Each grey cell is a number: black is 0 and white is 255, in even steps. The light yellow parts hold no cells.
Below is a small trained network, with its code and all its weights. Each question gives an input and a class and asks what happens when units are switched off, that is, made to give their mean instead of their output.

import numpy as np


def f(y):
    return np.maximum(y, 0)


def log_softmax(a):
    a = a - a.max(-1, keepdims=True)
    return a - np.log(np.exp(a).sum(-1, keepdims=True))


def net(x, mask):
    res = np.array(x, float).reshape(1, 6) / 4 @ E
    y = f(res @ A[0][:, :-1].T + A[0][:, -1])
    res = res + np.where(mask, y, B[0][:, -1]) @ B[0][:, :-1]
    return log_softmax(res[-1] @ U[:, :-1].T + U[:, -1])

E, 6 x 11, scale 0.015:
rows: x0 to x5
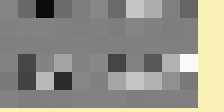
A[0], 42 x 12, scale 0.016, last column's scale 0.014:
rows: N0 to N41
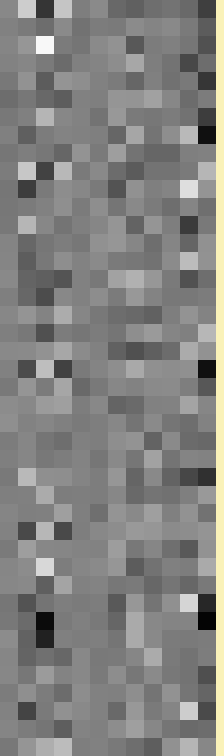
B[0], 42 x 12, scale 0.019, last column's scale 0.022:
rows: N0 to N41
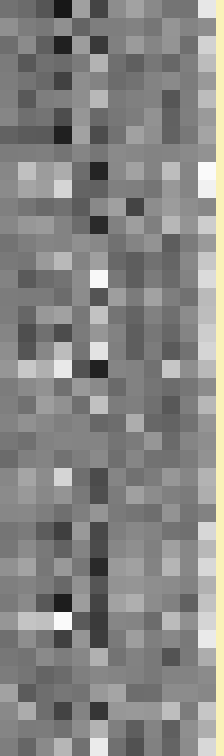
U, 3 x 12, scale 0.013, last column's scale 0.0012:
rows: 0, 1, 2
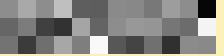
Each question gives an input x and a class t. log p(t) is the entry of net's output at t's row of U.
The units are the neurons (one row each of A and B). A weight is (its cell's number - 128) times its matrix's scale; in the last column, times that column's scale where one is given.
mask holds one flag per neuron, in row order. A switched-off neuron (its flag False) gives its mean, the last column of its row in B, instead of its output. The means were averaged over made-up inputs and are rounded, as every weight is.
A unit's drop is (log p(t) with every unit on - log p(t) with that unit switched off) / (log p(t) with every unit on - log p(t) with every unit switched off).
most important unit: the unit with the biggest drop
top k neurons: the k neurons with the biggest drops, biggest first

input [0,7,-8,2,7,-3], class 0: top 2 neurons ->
(N20; N0)
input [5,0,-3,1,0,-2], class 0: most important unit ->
N34
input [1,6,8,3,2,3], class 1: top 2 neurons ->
(N34; N9)
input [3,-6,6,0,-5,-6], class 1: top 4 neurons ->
(N0; N10; N20; N26)
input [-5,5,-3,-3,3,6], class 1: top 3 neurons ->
(N2; N34; N10)
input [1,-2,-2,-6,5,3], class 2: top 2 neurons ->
(N15; N0)
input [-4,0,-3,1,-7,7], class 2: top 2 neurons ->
(N19; N41)
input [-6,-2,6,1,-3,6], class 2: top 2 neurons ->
(N41; N19)
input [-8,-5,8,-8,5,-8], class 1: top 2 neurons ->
(N2; N34)
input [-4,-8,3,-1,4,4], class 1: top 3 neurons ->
(N34; N10; N2)
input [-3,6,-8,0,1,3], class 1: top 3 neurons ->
(N34; N10; N9)
